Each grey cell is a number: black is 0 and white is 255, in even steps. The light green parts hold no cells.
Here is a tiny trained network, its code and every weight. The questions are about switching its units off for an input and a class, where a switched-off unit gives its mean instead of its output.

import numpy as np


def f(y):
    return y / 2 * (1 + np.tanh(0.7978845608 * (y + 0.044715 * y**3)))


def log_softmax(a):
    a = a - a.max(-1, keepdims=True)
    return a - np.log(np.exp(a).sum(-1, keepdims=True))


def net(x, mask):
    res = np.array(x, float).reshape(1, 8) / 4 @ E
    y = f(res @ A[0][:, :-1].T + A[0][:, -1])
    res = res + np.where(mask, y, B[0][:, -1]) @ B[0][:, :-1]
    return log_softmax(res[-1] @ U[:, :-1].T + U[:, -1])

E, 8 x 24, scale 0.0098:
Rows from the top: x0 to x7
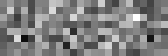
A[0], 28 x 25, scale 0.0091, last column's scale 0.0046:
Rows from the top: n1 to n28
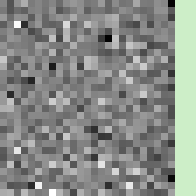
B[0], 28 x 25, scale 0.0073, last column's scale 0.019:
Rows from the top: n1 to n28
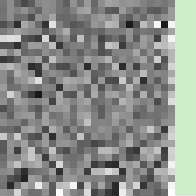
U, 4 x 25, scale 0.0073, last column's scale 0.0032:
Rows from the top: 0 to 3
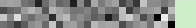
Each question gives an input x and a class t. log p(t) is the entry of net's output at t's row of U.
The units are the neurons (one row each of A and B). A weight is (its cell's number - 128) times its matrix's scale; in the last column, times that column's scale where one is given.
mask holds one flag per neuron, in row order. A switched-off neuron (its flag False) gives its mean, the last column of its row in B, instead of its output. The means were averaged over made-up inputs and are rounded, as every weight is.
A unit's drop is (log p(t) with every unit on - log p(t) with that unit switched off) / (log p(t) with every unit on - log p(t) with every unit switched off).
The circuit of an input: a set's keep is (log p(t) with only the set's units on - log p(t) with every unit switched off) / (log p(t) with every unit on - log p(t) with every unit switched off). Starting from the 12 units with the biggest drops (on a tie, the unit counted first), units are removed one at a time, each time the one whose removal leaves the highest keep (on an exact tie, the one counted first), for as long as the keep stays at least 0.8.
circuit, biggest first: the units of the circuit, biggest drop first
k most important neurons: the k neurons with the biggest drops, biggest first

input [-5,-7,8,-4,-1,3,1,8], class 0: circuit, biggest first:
(n10)
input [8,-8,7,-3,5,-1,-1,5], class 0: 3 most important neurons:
(n10, n27, n14)
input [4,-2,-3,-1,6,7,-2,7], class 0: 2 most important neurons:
(n27, n28)
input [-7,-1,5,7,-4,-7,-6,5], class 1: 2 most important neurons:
(n25, n7)
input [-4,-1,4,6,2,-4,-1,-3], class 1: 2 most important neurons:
(n6, n9)
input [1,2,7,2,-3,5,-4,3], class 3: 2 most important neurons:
(n25, n7)
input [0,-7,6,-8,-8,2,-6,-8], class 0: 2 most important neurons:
(n10, n14)
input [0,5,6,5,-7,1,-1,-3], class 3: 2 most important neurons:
(n28, n7)
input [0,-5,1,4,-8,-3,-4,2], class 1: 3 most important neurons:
(n9, n6, n28)
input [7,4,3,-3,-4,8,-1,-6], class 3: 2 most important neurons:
(n7, n25)
